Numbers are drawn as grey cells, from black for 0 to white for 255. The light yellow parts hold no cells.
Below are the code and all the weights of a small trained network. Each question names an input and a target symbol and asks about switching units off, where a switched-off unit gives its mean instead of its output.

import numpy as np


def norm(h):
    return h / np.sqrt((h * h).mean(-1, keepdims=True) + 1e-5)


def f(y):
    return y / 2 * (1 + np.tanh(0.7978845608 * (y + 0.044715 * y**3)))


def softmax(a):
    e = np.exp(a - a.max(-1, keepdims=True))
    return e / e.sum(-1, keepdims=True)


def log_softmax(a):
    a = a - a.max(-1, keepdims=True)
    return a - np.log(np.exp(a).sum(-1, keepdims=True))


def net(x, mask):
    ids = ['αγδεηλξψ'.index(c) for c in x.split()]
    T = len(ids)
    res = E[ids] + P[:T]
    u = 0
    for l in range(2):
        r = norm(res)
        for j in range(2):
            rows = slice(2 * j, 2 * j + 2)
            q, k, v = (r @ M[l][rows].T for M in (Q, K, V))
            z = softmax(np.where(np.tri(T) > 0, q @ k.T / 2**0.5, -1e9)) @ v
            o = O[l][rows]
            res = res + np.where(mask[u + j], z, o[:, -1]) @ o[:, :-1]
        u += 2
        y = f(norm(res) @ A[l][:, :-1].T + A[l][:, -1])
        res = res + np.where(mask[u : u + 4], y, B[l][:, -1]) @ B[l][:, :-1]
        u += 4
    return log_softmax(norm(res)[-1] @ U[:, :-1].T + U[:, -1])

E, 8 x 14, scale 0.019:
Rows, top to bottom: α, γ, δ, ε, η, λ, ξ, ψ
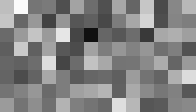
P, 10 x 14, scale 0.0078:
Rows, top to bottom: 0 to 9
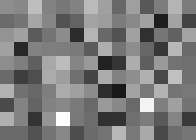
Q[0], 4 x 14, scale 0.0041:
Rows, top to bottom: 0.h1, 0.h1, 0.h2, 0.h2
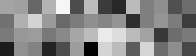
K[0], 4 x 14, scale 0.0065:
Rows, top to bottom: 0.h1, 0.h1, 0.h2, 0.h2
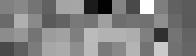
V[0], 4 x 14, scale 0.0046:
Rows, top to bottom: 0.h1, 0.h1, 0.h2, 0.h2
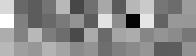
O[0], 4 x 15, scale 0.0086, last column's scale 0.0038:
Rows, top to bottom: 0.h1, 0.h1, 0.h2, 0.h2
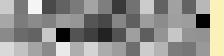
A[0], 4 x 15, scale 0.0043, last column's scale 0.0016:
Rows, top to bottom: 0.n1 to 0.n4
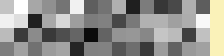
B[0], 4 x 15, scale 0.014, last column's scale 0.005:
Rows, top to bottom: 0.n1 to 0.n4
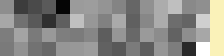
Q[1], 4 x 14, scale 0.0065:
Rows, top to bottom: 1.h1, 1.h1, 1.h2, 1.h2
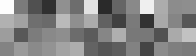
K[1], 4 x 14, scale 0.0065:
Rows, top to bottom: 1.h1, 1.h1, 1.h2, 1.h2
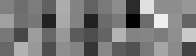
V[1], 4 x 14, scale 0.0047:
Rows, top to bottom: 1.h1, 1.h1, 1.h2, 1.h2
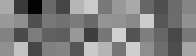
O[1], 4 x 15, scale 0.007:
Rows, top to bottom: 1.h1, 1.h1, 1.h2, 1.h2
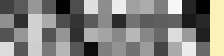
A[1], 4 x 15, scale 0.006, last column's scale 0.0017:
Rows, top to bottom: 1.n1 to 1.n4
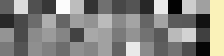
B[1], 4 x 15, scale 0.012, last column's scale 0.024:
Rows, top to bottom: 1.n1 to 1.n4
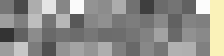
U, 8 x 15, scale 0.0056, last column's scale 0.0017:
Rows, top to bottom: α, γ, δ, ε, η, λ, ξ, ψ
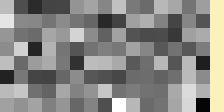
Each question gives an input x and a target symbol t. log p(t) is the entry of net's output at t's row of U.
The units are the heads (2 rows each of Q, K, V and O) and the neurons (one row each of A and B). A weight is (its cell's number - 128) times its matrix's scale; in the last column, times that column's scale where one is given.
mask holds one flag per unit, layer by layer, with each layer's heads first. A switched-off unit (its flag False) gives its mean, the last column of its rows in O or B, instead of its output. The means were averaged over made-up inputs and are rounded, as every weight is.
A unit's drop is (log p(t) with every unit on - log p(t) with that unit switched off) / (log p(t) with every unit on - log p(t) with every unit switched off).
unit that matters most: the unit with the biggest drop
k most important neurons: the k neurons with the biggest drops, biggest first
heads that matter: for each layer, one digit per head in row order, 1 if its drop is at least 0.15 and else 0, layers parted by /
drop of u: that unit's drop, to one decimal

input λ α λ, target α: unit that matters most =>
1.h1
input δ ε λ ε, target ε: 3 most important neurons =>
1.n1, 0.n2, 0.n1
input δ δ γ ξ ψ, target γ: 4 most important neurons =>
1.n1, 0.n4, 0.n3, 0.n2
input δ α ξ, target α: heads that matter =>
10 / 10
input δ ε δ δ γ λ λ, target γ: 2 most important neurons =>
1.n1, 0.n4
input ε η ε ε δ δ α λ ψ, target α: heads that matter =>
10 / 10
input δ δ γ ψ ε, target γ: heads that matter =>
10 / 10
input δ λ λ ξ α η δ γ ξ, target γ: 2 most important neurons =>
1.n1, 0.n4
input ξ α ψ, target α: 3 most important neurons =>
1.n1, 0.n1, 0.n2
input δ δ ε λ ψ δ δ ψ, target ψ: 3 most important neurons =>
0.n4, 1.n1, 0.n2
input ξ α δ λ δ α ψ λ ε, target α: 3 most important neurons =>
0.n2, 0.n4, 1.n1
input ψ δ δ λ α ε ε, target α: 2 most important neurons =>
0.n2, 1.n1
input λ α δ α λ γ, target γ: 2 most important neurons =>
1.n1, 0.n3
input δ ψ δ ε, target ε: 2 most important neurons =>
1.n1, 0.n4
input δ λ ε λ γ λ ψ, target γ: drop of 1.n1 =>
0.8
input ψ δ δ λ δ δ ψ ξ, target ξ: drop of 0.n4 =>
1.0
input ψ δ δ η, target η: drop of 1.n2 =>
0.3
